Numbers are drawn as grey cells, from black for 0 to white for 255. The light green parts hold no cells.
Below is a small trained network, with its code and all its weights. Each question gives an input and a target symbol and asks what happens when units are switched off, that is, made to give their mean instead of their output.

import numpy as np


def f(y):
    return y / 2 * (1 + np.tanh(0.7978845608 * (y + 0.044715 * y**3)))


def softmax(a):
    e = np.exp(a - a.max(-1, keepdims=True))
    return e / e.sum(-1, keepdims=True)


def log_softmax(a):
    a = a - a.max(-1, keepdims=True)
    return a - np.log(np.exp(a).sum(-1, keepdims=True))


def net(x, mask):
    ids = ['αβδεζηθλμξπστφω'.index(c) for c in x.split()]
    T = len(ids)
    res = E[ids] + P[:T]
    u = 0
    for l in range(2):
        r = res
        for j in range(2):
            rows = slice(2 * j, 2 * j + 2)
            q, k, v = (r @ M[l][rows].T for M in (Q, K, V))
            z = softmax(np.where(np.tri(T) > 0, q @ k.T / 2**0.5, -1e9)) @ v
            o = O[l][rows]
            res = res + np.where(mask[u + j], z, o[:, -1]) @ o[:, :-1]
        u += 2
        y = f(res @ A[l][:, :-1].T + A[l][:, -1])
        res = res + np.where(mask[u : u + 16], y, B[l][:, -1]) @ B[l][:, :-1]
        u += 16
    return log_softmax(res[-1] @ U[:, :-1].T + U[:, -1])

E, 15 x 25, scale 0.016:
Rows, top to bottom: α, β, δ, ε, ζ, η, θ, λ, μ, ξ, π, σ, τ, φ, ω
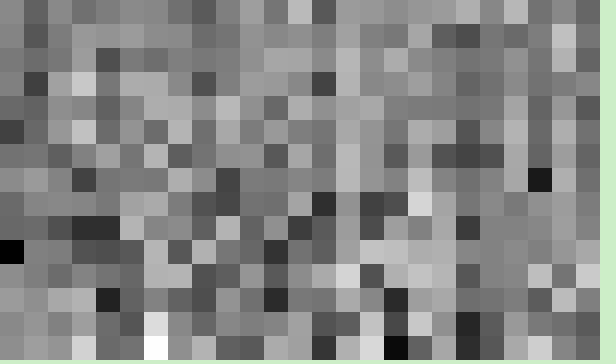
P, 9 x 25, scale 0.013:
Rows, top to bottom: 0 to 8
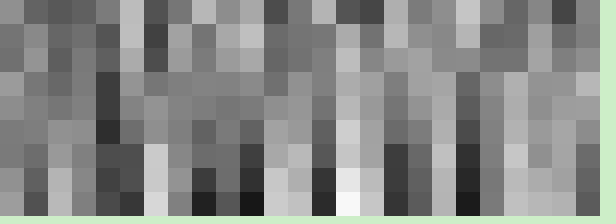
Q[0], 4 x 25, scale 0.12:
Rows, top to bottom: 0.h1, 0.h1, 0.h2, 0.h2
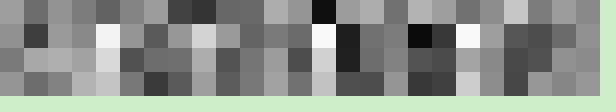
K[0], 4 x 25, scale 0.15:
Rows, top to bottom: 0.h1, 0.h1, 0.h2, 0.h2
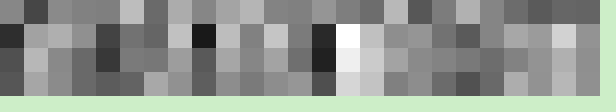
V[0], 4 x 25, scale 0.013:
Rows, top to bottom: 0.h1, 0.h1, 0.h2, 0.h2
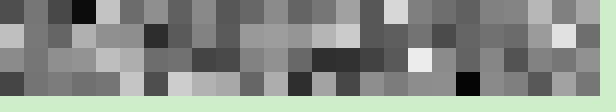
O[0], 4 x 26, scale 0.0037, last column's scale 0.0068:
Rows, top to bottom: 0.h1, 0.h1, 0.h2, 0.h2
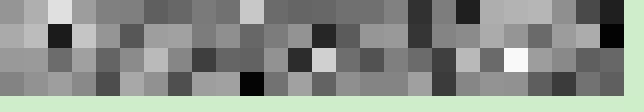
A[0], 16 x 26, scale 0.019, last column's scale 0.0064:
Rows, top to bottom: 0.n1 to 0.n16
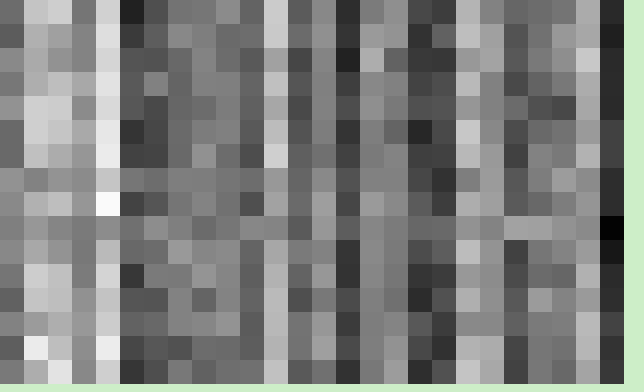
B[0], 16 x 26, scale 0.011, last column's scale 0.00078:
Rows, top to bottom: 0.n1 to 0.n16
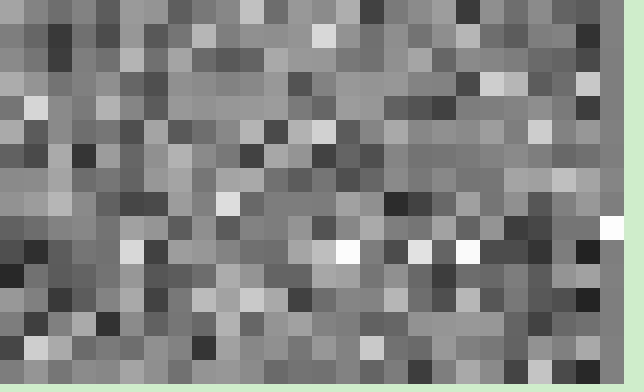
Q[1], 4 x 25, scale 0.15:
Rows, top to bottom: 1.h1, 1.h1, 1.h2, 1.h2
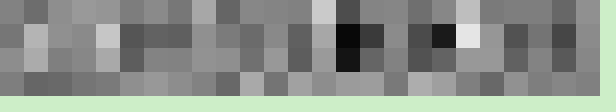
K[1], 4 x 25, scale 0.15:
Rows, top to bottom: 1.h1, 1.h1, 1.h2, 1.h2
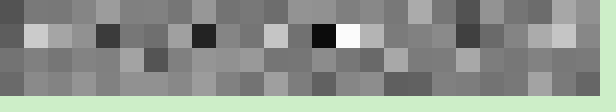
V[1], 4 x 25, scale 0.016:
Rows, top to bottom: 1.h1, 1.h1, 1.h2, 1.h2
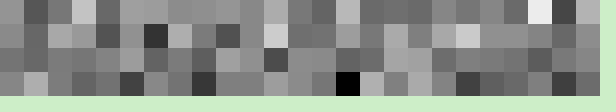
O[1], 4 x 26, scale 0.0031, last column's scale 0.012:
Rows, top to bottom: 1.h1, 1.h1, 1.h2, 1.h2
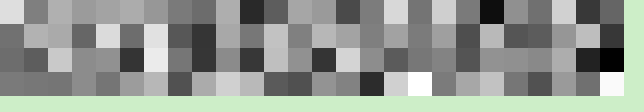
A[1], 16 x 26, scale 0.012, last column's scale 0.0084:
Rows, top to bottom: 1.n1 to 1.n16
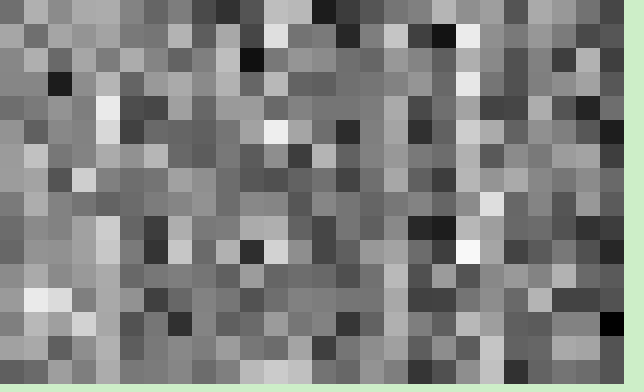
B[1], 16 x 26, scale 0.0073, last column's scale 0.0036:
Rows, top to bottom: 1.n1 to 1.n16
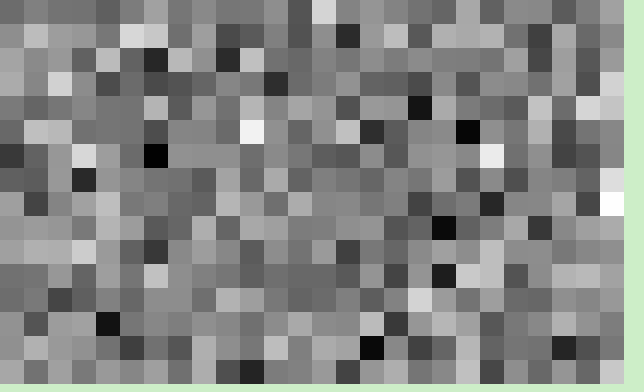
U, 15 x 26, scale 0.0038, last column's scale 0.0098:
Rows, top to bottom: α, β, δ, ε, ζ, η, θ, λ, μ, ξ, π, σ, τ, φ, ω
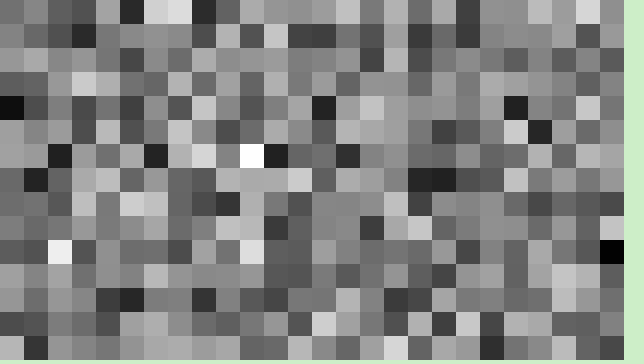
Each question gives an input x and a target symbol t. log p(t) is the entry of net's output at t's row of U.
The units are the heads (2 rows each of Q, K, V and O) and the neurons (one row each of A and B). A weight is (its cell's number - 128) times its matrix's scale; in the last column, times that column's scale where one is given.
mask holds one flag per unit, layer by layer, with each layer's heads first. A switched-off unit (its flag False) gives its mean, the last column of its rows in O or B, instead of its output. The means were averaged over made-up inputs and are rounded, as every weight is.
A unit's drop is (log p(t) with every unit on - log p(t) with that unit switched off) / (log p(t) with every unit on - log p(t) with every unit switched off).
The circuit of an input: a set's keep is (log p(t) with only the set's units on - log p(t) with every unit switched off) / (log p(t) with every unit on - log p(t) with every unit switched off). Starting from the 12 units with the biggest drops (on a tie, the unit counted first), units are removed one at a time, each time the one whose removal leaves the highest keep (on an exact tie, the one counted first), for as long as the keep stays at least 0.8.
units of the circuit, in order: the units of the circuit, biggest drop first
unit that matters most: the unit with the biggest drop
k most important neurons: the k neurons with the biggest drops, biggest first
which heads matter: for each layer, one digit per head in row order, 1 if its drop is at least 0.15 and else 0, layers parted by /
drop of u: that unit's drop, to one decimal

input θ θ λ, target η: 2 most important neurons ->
[1.n10 1.n5]
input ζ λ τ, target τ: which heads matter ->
00 / 01
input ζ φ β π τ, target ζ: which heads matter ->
01 / 00
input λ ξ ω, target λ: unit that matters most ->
1.h1
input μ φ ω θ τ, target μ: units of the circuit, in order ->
[0.n10 0.h2]
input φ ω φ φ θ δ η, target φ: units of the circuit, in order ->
[0.h1 0.h2]
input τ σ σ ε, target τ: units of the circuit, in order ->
[0.h1 1.n4]
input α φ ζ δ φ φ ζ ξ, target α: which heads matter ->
01 / 10
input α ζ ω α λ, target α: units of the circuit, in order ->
[1.h1 0.h2]
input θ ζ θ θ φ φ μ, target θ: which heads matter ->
11 / 11
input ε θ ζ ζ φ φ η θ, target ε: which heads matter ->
01 / 10
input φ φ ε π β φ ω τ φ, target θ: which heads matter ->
00 / 01
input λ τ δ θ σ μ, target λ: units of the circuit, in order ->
[1.h1 1.n9]
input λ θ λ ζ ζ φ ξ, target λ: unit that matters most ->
1.n9
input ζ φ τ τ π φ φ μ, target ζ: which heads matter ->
11 / 00
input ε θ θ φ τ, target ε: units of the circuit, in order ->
[1.h1 1.n7 0.h2]
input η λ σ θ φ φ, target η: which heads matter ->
11 / 10
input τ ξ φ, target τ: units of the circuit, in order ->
[0.h1 1.n4]
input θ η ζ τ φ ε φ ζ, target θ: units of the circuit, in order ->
[1.h2 1.h1 0.h1]
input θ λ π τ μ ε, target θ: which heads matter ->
11 / 10
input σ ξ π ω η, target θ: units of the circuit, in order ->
[1.h2]
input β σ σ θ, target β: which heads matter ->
11 / 00
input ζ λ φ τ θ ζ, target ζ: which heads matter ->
01 / 00
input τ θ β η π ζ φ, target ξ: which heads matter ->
00 / 01
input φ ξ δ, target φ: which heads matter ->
11 / 00
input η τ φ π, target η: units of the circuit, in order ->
[1.n3 0.h2 1.h1]
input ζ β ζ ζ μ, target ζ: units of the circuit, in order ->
[0.h2]
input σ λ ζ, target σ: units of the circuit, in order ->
[0.h1 1.n12 1.h1]
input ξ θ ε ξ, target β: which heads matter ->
11 / 01
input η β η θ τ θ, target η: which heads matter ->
11 / 10
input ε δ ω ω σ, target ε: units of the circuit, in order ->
[1.n7 1.h1 0.h2]
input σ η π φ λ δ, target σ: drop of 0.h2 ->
0.1
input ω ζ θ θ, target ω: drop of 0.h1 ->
0.1
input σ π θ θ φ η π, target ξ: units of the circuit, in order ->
[1.h2]
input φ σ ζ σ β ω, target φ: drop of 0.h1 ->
0.7
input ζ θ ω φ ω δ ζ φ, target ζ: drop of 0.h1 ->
0.2
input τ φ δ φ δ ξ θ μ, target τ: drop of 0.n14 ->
0.0
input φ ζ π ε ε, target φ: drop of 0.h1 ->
0.4
